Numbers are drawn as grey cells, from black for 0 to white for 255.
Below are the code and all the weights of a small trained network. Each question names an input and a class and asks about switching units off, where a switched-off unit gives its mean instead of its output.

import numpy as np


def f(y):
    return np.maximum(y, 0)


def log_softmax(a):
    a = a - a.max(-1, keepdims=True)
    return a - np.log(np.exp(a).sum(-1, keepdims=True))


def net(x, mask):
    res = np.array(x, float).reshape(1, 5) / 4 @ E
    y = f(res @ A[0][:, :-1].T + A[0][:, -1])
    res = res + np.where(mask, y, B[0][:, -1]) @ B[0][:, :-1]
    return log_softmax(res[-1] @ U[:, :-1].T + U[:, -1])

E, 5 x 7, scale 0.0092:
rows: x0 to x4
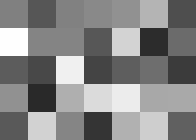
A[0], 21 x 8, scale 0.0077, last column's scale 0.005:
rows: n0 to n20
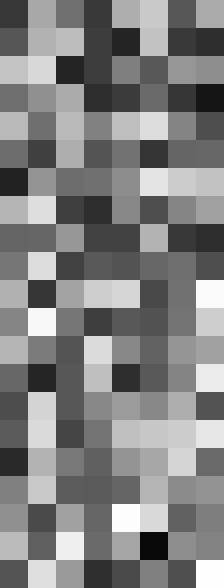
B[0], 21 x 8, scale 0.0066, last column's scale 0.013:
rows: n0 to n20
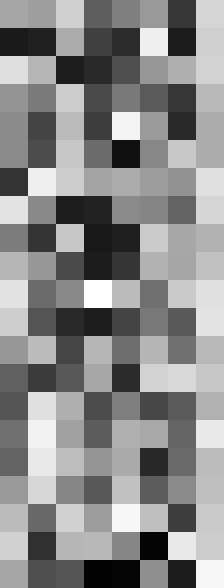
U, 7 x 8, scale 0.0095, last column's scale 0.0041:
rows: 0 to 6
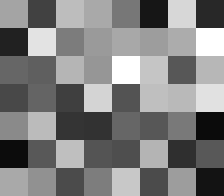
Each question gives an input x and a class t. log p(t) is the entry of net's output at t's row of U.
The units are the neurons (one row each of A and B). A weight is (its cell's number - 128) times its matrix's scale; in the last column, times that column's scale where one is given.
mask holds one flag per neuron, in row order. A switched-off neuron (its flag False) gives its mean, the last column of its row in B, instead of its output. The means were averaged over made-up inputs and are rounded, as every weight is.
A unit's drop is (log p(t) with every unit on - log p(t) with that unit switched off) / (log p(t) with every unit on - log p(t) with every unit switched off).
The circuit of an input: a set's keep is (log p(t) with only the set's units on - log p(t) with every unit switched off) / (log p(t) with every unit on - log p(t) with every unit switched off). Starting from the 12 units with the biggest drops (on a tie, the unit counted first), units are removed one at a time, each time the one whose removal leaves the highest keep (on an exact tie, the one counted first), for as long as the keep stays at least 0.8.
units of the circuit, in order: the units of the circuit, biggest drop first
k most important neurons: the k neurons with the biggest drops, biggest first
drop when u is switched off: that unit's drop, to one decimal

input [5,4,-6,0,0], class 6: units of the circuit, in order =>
n20, n1
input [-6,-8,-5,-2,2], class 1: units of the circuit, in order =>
n6
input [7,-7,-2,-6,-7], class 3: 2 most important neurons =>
n13, n0
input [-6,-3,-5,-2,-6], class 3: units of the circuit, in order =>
n13, n20
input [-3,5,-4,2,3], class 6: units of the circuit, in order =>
n20, n1
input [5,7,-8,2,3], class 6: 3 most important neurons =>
n2, n1, n7
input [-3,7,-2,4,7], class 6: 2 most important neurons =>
n1, n2
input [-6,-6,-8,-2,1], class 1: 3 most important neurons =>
n6, n15, n16
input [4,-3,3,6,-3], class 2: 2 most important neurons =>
n18, n4
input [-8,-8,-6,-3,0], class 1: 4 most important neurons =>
n6, n15, n16, n3
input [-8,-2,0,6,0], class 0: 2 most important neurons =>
n1, n10
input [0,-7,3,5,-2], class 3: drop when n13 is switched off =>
0.3
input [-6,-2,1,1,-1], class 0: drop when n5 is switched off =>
-0.1
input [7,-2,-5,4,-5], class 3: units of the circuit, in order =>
n13
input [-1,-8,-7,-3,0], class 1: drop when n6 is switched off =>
0.2
